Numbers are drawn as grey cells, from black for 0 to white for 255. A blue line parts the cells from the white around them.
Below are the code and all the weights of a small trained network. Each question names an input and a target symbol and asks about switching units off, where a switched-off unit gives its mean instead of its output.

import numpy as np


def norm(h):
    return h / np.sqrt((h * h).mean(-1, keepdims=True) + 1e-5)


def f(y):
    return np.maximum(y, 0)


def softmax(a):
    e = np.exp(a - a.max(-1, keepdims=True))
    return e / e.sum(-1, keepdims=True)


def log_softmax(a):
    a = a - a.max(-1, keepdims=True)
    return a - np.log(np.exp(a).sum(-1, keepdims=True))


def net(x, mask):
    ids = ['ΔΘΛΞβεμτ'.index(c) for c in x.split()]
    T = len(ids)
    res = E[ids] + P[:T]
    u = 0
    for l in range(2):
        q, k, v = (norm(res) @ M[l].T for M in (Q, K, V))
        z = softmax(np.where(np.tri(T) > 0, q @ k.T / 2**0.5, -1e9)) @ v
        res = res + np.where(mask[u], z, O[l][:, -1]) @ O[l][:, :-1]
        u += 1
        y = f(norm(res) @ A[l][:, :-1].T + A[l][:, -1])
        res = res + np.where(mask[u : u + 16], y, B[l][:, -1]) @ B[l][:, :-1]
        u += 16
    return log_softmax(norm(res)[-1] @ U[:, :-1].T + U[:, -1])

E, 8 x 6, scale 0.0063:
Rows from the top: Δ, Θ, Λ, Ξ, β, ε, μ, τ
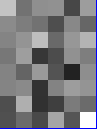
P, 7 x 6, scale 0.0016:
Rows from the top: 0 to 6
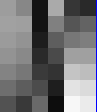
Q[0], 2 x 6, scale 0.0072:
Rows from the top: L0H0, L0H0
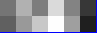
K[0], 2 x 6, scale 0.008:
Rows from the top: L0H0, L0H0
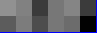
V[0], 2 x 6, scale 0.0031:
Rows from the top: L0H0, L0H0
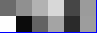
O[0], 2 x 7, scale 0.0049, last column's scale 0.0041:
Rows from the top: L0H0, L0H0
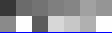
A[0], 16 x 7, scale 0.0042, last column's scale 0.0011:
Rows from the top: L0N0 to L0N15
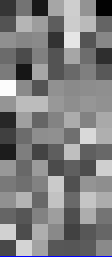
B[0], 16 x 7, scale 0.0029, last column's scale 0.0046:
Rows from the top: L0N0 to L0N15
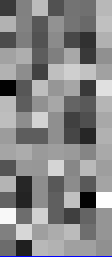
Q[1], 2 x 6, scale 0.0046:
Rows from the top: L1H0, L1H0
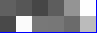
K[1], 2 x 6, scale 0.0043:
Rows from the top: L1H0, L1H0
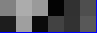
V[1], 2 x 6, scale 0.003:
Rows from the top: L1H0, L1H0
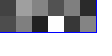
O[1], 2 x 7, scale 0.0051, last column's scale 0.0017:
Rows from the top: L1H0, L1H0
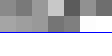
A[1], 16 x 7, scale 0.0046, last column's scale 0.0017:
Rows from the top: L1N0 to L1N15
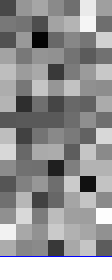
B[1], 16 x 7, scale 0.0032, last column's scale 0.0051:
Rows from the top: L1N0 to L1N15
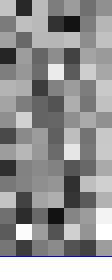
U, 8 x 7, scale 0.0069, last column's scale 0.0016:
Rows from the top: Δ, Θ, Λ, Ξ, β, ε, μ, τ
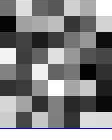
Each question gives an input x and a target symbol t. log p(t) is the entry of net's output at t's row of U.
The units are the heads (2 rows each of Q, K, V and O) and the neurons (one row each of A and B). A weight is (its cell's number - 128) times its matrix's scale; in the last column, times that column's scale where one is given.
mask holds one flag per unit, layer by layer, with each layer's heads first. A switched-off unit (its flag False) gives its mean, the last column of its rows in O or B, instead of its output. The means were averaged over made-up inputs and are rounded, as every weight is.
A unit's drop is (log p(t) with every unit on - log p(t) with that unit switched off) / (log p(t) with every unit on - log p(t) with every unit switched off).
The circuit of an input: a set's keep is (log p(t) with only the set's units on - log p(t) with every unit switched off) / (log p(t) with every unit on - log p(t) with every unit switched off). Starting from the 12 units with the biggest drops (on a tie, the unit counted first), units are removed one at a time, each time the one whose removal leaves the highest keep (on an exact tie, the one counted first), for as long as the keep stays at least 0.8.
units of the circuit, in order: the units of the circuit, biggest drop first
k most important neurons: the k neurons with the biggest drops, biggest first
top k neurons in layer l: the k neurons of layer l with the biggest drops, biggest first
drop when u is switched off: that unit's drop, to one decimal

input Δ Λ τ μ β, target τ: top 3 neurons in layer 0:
(L0N12 L0N10 L0N5)
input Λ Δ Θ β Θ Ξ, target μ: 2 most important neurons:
(L0N5 L1N14)
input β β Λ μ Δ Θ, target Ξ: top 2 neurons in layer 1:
(L1N14 L1N2)
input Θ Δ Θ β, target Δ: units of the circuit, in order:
(L0H0)
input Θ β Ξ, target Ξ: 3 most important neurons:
(L1N14 L1N2 L1N12)
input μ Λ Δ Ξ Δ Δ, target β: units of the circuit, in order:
(L1H0 L0H0)
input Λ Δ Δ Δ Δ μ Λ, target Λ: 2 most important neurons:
(L0N2 L0N8)
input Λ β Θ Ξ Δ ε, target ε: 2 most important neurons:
(L1N2 L0N0)
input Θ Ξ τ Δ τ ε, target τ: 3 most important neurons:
(L1N12 L0N0 L1N1)
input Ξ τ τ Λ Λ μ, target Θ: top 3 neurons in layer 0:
(L0N12 L0N9 L0N8)
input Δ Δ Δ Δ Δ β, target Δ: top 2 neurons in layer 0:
(L0N12 L0N8)
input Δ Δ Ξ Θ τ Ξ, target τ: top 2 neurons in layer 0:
(L0N0 L0N7)
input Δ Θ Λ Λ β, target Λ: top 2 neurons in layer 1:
(L1N14 L1N10)
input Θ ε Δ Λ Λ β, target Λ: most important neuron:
(L1N14)
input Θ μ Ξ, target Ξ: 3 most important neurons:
(L1N2 L1N14 L0N12)
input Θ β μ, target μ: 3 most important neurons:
(L0N5 L1N14 L1N12)
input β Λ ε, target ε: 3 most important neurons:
(L1N2 L1N14 L0N12)
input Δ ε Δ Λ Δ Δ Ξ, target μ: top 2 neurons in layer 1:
(L1N14 L1N12)
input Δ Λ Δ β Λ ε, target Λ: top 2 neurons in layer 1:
(L1N14 L1N9)
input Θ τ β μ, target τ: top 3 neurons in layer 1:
(L1N12 L1N14 L1N2)
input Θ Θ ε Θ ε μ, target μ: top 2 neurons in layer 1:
(L1N14 L1N8)
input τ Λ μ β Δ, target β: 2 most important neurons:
(L0N5 L1N14)
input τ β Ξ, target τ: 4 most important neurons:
(L1N12 L1N14 L1N2 L0N0)
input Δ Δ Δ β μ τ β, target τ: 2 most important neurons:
(L1N14 L1N4)
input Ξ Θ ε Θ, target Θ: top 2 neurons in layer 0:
(L0N12 L0N10)
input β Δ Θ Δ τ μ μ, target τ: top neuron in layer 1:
(L1N12)
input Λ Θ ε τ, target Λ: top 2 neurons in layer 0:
(L0N8 L0N13)
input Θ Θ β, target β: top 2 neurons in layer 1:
(L1N14 L1N13)
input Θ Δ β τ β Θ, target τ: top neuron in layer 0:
(L0N2)
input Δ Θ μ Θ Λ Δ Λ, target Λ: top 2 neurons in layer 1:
(L1N14 L1N9)
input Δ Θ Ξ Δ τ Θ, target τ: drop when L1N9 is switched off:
0.2
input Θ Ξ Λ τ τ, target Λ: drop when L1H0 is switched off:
0.4
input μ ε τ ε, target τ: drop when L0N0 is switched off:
0.2
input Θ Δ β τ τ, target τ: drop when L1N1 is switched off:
0.1
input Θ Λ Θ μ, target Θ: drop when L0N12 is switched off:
0.3
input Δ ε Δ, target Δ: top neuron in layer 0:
(L0N12)
